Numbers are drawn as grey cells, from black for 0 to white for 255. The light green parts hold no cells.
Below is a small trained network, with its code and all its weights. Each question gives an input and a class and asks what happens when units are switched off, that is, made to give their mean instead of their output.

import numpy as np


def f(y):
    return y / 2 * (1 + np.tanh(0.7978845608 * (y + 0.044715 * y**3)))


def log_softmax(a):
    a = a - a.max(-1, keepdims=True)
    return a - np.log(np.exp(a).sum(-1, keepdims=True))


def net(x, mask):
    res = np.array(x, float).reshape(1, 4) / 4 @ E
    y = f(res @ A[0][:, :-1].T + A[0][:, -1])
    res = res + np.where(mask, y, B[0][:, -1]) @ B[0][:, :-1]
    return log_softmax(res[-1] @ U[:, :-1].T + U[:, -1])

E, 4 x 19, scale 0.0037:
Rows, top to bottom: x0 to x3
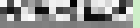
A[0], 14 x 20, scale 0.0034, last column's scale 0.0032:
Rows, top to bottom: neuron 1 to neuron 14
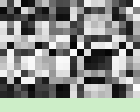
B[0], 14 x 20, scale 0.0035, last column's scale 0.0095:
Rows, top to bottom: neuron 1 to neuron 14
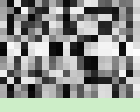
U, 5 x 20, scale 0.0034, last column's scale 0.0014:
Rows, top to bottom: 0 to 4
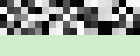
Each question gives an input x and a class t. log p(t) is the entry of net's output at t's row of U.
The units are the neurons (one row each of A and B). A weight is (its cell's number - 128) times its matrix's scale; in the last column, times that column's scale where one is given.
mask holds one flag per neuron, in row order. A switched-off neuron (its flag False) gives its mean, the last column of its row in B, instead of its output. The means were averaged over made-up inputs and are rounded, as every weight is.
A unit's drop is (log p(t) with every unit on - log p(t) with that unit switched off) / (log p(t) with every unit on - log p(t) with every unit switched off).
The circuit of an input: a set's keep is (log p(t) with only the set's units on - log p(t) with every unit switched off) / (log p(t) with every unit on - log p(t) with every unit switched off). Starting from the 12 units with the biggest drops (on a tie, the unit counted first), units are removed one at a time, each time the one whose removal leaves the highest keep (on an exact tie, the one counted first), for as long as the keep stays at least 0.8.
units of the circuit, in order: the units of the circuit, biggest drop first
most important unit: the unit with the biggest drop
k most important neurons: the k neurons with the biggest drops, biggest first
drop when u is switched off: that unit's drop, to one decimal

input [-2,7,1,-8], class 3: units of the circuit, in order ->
[neuron 12; neuron 2]
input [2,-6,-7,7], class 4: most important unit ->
neuron 4
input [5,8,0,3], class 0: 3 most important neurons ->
[neuron 7; neuron 9; neuron 10]
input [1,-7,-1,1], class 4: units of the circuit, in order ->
[neuron 4; neuron 5]
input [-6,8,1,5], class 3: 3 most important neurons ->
[neuron 12; neuron 2; neuron 6]
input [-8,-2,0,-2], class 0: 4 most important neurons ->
[neuron 8; neuron 9; neuron 10; neuron 6]
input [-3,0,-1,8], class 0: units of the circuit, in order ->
[neuron 11; neuron 9]
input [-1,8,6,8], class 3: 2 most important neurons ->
[neuron 2; neuron 8]
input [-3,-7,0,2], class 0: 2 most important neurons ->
[neuron 8; neuron 12]
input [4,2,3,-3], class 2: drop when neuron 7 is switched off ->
0.1
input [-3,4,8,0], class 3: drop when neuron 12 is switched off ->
0.1
